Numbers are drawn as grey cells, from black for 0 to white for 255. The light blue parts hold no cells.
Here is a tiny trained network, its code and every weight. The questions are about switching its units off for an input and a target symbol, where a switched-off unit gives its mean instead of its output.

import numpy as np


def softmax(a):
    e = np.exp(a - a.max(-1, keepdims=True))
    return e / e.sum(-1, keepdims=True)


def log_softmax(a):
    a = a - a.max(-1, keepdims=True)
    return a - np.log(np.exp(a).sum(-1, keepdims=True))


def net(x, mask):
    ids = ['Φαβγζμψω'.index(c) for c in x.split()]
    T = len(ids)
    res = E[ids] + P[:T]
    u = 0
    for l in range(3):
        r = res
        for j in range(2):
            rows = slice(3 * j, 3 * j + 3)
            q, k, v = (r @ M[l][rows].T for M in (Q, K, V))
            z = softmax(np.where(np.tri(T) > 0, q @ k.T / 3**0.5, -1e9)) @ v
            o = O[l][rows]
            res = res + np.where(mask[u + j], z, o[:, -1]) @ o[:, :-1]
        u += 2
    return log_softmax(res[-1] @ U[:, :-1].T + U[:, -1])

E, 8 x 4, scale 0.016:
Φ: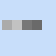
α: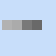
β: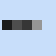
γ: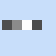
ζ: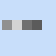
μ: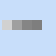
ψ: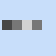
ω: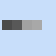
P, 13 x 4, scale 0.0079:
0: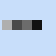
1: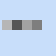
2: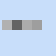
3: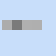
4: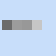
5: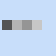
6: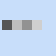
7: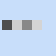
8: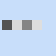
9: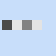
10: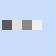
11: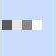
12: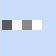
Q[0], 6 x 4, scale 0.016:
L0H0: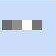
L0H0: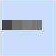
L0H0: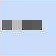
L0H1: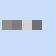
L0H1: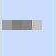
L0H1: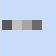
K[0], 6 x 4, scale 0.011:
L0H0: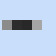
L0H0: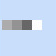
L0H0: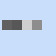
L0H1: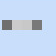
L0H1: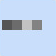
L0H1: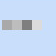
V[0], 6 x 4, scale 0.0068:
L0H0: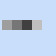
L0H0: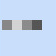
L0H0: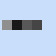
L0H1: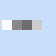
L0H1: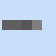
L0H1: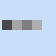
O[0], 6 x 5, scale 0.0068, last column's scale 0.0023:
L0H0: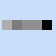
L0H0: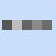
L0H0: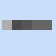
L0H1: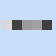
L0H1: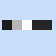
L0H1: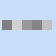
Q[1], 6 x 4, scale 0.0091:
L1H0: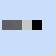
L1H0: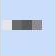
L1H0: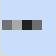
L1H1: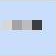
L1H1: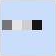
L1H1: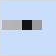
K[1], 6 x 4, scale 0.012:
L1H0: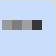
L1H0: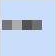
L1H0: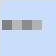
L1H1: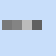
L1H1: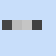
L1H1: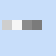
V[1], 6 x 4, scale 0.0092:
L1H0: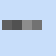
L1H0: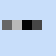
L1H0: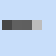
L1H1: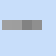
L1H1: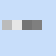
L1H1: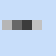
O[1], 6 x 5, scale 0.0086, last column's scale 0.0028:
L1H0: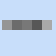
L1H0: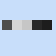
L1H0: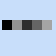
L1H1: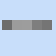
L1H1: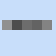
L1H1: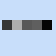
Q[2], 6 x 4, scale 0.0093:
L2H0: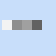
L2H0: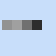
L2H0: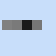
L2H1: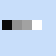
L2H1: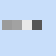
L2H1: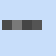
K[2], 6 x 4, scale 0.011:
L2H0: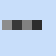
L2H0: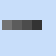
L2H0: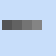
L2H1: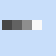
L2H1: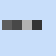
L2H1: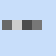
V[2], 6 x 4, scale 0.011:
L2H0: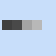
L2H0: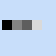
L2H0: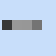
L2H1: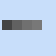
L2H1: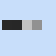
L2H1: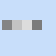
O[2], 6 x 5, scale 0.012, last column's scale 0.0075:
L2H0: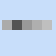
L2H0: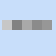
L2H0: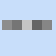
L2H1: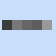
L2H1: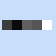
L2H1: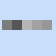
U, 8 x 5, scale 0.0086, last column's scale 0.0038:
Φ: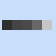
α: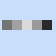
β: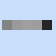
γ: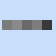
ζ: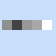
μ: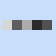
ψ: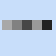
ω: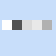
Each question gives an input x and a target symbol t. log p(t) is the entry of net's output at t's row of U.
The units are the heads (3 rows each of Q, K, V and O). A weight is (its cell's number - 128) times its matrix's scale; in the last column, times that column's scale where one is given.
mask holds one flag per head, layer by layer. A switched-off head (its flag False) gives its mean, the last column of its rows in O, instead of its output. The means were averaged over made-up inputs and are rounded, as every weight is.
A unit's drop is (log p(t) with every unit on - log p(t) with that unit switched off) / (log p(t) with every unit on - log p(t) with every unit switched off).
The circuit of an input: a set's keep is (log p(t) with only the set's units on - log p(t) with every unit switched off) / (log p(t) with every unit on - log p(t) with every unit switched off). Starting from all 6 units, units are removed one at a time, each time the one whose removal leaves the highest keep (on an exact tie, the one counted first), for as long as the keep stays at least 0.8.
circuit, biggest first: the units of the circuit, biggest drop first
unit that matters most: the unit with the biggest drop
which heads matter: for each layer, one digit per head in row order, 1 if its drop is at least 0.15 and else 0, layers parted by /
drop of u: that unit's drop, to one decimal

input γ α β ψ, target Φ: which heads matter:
00 / 10 / 10
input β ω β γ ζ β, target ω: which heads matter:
10 / 01 / 10
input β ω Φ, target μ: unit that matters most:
L1H0
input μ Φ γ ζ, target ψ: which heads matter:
01 / 00 / 11
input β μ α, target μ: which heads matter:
01 / 10 / 10
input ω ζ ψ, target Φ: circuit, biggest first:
L2H0, L2H1
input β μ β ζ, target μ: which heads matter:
01 / 10 / 10
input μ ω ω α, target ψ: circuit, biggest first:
L2H0, L2H1, L0H1
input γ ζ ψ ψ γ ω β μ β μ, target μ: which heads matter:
10 / 10 / 11
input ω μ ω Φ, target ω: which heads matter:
01 / 10 / 01
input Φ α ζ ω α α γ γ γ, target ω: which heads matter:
11 / 01 / 01
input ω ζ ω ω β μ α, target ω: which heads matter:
00 / 01 / 11
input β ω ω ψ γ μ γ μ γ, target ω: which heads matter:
00 / 01 / 00
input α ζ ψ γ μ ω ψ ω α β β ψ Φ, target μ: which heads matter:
00 / 11 / 11
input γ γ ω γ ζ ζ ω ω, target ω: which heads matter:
10 / 01 / 10
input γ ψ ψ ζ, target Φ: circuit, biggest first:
L2H0, L1H0
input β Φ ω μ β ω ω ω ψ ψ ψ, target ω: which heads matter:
00 / 01 / 10
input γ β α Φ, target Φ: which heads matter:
00 / 11 / 10
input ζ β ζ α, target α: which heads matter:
00 / 10 / 11
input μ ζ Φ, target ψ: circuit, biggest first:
L2H0, L2H1
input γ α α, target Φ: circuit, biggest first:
L2H0
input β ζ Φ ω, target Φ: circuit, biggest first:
L2H0, L1H0
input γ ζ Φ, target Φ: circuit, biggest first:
L2H0
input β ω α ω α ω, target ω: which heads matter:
00 / 01 / 10
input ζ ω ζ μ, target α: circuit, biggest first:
L2H0, L2H1, L1H0
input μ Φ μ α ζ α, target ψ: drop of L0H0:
-0.1
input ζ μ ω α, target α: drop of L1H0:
0.7
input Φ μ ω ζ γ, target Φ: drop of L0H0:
-0.1
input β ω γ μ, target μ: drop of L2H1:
0.0
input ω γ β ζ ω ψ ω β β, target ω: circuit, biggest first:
L2H0
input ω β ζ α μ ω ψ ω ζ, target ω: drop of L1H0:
0.2
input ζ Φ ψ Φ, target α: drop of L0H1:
-0.1
